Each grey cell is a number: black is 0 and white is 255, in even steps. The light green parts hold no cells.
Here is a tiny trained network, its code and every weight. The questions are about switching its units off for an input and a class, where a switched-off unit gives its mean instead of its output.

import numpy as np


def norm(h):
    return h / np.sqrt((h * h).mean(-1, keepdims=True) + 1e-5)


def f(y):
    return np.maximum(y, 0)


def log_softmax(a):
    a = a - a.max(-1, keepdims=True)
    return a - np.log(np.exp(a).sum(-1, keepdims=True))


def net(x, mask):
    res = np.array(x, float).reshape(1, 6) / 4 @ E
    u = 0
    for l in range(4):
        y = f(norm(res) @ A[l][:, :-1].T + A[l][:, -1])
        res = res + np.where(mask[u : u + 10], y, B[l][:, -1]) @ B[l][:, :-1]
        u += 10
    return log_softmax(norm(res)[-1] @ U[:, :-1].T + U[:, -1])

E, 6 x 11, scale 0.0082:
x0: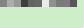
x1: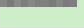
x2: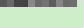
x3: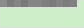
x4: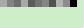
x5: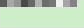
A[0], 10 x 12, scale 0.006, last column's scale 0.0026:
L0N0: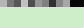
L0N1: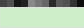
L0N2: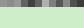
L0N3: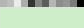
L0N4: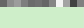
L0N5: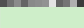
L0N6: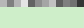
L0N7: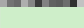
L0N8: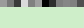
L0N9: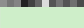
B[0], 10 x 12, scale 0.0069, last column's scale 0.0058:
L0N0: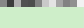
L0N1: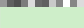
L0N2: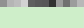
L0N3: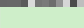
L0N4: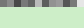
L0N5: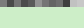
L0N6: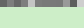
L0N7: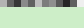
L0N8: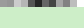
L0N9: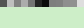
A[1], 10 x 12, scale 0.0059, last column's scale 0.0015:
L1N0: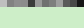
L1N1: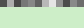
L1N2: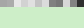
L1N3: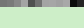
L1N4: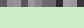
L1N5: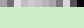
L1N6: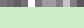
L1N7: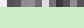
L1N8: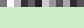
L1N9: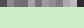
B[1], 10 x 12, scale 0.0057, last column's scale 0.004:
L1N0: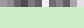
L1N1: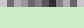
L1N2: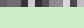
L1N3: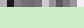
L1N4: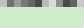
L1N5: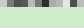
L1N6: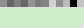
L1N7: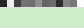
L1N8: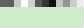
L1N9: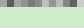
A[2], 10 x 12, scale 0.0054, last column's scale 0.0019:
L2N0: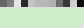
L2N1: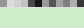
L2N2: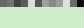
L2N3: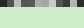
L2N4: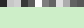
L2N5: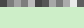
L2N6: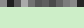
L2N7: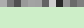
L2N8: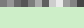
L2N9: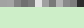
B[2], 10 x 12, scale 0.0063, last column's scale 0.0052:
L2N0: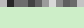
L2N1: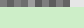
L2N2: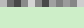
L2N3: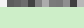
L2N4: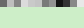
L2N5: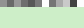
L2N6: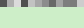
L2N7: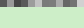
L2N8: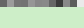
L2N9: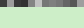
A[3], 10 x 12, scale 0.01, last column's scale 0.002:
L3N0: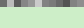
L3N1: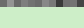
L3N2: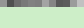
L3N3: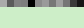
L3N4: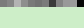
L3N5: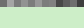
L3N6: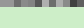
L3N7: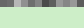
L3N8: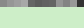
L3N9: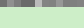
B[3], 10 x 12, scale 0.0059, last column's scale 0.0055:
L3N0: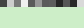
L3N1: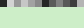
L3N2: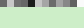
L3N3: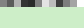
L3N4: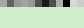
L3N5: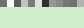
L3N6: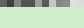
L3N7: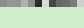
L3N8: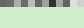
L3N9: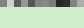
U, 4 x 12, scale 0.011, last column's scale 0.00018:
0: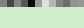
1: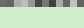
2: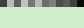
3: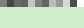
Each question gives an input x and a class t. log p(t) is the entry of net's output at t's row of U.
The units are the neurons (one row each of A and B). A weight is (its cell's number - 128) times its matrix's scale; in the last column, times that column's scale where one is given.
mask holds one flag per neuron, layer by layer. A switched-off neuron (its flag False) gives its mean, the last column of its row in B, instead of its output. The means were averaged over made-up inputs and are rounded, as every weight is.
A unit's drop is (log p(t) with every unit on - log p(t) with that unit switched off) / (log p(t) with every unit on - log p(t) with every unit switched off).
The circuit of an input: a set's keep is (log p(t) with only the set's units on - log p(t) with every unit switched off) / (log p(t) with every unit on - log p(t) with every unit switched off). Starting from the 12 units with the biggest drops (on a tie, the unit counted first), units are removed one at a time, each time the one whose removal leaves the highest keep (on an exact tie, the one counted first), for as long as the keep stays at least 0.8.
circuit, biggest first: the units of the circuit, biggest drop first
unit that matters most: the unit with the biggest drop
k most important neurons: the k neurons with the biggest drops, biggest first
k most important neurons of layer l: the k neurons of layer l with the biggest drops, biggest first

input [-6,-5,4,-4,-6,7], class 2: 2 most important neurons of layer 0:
[L0N0; L0N9]
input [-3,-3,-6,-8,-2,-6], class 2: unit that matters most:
L0N1
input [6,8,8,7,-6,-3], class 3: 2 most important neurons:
[L0N1; L0N8]
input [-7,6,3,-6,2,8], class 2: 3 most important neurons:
[L0N4; L2N4; L1N8]
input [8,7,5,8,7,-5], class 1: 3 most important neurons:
[L0N9; L1N8; L0N2]
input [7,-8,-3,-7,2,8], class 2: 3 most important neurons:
[L0N4; L2N4; L0N8]
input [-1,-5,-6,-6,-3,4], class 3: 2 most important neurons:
[L0N3; L0N7]
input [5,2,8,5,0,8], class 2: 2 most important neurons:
[L2N4; L0N4]
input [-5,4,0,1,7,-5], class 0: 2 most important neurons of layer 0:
[L0N0; L0N7]
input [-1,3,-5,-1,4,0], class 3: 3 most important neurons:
[L0N3; L0N6; L1N5]
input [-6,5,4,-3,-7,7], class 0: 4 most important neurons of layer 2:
[L2N0; L2N5; L2N3; L2N7]
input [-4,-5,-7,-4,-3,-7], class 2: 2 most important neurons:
[L0N1; L1N7]
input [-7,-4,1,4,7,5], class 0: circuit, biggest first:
[L0N0; L3N3]
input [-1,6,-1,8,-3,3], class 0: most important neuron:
[L2N0]
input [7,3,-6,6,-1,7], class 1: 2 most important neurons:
[L1N8; L0N7]
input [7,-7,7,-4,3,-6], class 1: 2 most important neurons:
[L0N9; L0N2]
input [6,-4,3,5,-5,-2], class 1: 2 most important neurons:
[L0N9; L1N8]
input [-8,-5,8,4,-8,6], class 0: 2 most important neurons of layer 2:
[L2N5; L2N0]
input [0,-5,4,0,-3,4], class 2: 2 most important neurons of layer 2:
[L2N4; L2N8]
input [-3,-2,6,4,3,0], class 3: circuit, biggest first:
[L0N1]
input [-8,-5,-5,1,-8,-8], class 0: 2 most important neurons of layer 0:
[L0N7; L0N9]
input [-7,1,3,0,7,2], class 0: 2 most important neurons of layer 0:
[L0N0; L0N9]
